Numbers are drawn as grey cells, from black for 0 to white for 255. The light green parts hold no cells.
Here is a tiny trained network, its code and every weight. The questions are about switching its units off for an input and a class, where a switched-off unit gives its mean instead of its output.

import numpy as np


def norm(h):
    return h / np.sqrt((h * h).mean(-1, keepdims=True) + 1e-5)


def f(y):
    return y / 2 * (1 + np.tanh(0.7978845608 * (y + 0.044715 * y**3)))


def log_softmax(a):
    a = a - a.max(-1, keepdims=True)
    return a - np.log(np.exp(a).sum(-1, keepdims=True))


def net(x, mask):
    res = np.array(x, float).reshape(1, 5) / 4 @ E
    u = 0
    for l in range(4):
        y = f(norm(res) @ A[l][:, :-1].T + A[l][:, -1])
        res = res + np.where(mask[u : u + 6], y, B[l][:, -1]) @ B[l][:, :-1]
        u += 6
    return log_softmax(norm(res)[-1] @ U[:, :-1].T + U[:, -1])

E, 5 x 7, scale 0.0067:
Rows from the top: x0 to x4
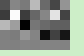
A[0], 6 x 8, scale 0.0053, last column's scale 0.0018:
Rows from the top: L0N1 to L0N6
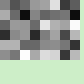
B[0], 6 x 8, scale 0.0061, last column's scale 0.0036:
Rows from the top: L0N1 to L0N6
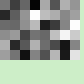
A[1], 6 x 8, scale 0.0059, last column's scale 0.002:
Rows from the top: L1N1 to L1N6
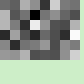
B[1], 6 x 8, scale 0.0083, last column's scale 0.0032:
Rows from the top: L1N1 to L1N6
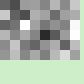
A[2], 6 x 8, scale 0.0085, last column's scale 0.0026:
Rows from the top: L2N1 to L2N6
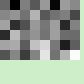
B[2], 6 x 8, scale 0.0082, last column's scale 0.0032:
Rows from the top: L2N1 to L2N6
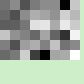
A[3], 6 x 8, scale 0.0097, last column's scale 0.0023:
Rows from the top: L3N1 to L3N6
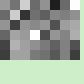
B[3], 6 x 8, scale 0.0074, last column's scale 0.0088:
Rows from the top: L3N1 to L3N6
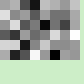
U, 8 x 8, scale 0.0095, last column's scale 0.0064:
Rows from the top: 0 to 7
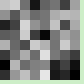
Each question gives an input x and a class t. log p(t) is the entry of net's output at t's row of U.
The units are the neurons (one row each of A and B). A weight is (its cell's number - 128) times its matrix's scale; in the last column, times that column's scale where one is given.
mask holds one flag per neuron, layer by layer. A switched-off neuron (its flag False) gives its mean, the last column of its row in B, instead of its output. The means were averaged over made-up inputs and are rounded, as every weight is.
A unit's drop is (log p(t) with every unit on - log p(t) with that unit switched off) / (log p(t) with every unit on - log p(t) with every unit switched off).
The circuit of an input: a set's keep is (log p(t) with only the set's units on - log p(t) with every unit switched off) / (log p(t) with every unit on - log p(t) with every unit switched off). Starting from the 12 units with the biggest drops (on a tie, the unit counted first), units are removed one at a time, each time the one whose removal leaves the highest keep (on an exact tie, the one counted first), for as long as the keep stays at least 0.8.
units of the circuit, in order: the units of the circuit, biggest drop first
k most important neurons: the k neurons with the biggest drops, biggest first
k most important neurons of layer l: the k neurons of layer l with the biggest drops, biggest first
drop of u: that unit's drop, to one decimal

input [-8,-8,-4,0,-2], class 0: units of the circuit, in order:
(L3N3; L3N4; L2N1)
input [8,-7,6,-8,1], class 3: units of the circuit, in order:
(L2N6; L3N3)
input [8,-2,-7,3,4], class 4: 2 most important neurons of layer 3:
(L3N5; L3N6)
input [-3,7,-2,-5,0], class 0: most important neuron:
(L3N4)
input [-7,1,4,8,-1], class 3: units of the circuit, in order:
(L1N4; L3N5)
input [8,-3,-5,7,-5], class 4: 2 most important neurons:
(L3N6; L3N5)
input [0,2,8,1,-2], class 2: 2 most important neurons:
(L0N2; L1N3)
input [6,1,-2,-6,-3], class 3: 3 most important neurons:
(L2N6; L1N3; L1N4)
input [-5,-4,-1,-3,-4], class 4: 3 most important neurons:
(L0N6; L3N4; L2N3)
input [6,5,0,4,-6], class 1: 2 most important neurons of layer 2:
(L2N2; L2N1)
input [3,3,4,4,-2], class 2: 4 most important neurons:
(L3N4; L0N2; L2N2; L0N1)
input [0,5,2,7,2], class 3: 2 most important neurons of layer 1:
(L1N4; L1N5)
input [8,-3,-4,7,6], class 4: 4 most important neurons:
(L3N6; L3N5; L2N6; L0N6)
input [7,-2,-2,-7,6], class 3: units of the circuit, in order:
(L2N6)
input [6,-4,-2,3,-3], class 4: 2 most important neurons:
(L1N6; L3N6)
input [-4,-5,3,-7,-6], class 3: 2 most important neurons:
(L2N6; L1N4)
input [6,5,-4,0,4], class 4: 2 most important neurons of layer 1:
(L1N5; L1N4)
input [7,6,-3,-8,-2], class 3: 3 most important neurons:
(L2N6; L1N3; L3N1)
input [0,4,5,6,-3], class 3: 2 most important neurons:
(L1N4; L0N6)
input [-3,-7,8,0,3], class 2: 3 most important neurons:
(L0N2; L1N4; L2N5)
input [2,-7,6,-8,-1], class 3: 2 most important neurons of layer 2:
(L2N6; L2N4)
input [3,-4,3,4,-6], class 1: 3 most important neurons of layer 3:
(L3N4; L3N1; L3N6)
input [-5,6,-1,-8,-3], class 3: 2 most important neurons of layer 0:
(L0N1; L0N3)
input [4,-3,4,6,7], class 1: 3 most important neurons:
(L3N4; L3N1; L3N5)
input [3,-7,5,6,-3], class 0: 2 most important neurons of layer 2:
(L2N6; L2N1)
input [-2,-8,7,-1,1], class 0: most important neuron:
(L0N6)
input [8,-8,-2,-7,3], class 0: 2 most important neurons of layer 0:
(L0N4; L0N2)
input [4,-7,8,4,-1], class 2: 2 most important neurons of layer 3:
(L3N4; L3N2)
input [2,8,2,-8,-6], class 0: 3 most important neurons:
(L2N4; L3N4; L3N2)
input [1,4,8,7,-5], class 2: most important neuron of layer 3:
(L3N4)
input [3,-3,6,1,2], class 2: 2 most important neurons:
(L0N2; L3N4)
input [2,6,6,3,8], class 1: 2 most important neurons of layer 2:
(L2N2; L2N1)
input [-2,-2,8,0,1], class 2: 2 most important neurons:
(L0N2; L1N3)
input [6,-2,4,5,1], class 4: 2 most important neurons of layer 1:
(L1N1; L1N2)
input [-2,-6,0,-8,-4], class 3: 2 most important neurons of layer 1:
(L1N4; L1N5)
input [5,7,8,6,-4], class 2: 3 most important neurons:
(L0N2; L3N4; L2N2)
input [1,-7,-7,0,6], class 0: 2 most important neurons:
(L3N1; L2N3)
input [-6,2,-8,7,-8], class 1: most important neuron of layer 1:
(L1N2)
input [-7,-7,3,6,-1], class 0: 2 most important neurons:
(L0N6; L3N3)
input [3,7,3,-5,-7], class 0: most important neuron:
(L2N4)
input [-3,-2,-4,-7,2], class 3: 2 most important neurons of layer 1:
(L1N3; L1N5)
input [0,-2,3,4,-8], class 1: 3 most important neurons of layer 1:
(L1N3; L1N1; L1N2)
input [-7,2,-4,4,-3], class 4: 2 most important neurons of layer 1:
(L1N2; L1N3)
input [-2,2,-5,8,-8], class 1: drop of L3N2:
-0.1
